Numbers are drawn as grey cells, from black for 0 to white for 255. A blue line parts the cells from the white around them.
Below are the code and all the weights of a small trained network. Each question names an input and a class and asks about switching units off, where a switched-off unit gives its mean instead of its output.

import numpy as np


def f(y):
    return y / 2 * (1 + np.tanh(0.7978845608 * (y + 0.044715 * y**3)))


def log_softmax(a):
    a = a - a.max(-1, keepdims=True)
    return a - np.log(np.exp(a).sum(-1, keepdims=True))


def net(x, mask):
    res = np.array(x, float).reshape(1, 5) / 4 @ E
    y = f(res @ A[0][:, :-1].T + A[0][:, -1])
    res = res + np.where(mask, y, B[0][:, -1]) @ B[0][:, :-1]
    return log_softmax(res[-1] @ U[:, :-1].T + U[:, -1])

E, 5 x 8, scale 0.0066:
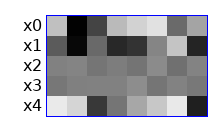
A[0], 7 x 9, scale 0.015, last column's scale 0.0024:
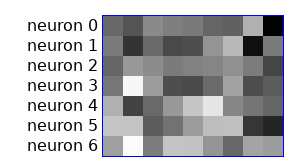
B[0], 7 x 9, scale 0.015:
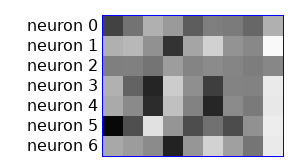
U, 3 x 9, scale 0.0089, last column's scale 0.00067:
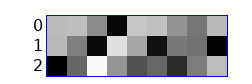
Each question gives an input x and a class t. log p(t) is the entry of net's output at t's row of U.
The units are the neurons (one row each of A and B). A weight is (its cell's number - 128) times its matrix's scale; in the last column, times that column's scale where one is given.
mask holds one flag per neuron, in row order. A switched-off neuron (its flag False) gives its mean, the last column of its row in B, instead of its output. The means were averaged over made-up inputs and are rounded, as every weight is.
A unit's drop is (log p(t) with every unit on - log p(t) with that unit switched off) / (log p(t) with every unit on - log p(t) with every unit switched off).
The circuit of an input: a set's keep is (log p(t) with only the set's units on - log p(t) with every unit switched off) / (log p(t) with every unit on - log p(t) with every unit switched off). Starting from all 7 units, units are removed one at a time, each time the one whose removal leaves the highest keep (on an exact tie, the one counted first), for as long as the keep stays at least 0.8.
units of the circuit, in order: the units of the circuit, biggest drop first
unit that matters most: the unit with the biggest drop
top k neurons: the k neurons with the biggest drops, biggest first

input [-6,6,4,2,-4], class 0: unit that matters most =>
neuron 1
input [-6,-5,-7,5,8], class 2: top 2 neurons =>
[neuron 5; neuron 4]
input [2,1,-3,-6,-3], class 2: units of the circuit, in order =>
[neuron 3; neuron 1]
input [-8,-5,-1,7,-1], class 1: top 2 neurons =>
[neuron 3; neuron 1]
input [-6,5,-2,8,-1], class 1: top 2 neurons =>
[neuron 3; neuron 6]
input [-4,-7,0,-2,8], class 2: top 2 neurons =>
[neuron 5; neuron 1]
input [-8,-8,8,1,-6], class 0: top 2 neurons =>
[neuron 6; neuron 4]
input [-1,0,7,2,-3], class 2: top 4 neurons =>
[neuron 3; neuron 4; neuron 1; neuron 6]
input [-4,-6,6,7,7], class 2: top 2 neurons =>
[neuron 5; neuron 1]
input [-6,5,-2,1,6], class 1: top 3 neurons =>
[neuron 3; neuron 6; neuron 0]
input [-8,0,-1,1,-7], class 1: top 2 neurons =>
[neuron 5; neuron 3]
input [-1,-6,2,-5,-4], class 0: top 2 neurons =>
[neuron 5; neuron 6]
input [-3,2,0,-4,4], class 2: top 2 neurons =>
[neuron 5; neuron 4]
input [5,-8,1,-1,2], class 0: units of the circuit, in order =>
[neuron 6]
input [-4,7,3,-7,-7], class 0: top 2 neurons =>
[neuron 5; neuron 1]
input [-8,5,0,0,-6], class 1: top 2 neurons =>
[neuron 3; neuron 5]
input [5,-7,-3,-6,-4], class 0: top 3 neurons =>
[neuron 6; neuron 3; neuron 5]
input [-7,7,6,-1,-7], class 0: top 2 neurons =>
[neuron 5; neuron 1]
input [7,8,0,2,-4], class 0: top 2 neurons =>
[neuron 1; neuron 3]
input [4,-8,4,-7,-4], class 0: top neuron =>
[neuron 6]
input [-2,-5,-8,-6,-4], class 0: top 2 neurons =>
[neuron 5; neuron 6]
